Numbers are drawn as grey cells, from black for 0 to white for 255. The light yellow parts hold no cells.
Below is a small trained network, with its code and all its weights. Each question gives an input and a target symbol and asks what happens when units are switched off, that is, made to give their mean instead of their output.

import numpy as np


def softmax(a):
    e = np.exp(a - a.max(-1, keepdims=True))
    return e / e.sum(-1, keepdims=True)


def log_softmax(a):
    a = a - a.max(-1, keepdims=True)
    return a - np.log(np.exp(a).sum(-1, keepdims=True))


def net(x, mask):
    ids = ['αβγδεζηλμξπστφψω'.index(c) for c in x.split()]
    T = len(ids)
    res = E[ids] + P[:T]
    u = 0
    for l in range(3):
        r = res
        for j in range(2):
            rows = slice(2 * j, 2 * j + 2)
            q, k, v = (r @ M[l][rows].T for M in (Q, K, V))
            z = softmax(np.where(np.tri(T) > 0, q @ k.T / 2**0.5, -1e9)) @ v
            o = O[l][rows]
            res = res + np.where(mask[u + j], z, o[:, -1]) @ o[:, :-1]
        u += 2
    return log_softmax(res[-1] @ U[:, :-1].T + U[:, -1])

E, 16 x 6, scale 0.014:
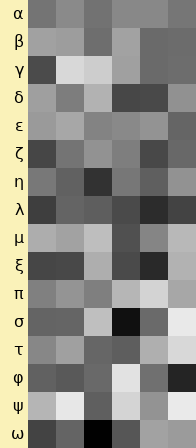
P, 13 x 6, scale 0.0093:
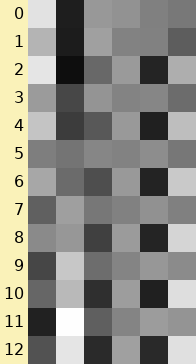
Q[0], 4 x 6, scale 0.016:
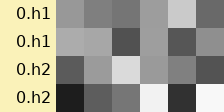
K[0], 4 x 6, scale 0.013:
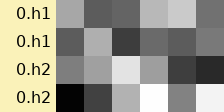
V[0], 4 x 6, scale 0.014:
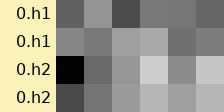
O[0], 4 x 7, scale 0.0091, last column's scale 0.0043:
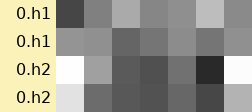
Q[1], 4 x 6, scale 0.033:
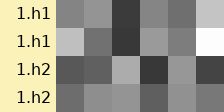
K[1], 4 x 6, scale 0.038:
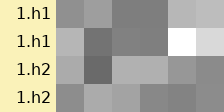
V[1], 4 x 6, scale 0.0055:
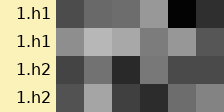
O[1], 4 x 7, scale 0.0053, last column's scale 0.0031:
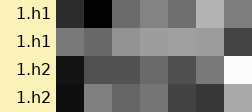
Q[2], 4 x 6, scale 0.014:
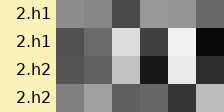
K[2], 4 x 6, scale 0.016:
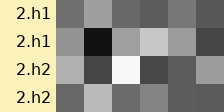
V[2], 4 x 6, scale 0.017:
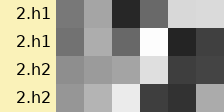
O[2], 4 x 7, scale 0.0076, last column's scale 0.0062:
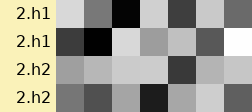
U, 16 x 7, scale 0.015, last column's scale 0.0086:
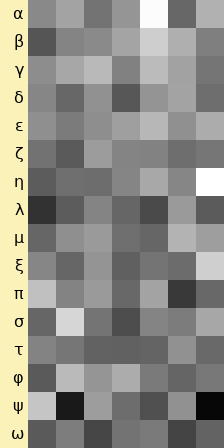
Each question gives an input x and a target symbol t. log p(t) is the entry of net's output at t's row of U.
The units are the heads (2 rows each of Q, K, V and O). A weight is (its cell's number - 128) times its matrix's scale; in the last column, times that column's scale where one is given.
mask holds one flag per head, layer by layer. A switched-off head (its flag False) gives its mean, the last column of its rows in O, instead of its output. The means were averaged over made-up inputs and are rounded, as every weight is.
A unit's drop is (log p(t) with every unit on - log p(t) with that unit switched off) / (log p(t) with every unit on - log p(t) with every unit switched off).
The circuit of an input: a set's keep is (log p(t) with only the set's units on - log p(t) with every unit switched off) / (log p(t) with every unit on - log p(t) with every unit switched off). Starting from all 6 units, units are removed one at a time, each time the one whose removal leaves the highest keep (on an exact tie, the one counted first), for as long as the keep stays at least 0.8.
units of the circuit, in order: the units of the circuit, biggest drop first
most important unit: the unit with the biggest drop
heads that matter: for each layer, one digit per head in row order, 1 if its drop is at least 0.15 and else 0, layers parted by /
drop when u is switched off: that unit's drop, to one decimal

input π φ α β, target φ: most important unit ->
2.h2
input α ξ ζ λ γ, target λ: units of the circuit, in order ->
(1.h2, 1.h1)
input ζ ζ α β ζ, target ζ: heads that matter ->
00 / 00 / 10
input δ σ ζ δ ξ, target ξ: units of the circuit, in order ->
(0.h1, 2.h1)
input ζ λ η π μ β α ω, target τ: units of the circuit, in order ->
(2.h1, 0.h2)
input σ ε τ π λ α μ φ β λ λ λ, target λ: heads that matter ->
00 / 10 / 01
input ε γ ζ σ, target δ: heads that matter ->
00 / 00 / 01
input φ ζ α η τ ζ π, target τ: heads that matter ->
00 / 00 / 10
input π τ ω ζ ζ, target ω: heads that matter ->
00 / 00 / 01
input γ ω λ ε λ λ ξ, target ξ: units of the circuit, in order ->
(0.h2, 2.h1)
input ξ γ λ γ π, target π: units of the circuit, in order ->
(0.h2, 2.h1)
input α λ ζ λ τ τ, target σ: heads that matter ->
00 / 10 / 10
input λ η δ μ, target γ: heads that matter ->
01 / 11 / 10
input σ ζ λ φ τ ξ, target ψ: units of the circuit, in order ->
(1.h1, 1.h2, 0.h2)
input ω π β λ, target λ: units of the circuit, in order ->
(0.h2)
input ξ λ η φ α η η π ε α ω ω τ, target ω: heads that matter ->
00 / 01 / 01
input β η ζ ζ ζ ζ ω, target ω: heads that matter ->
00 / 00 / 01
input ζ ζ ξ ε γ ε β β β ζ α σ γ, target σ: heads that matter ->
01 / 10 / 10
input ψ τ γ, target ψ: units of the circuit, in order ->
(1.h1, 2.h1)
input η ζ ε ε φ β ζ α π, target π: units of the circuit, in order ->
(0.h2)
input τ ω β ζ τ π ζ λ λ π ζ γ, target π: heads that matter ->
01 / 00 / 00
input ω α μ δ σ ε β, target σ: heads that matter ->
00 / 00 / 10
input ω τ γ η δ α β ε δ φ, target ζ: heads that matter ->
01 / 00 / 10
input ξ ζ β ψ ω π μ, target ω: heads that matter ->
00 / 01 / 01
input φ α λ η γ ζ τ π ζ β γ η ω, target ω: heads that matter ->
00 / 01 / 01
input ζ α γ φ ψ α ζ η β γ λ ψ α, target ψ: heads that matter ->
01 / 00 / 10
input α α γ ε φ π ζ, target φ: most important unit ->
2.h2
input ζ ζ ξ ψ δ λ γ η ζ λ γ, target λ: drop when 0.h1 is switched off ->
0.3
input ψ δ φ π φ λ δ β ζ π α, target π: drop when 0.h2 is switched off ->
1.4
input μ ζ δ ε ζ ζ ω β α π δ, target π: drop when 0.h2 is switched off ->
0.7
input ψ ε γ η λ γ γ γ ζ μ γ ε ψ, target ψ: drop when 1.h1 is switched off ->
0.0
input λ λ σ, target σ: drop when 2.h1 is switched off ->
0.9
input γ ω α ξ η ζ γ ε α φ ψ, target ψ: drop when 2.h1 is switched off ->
0.5
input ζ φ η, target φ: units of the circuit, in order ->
(2.h2)
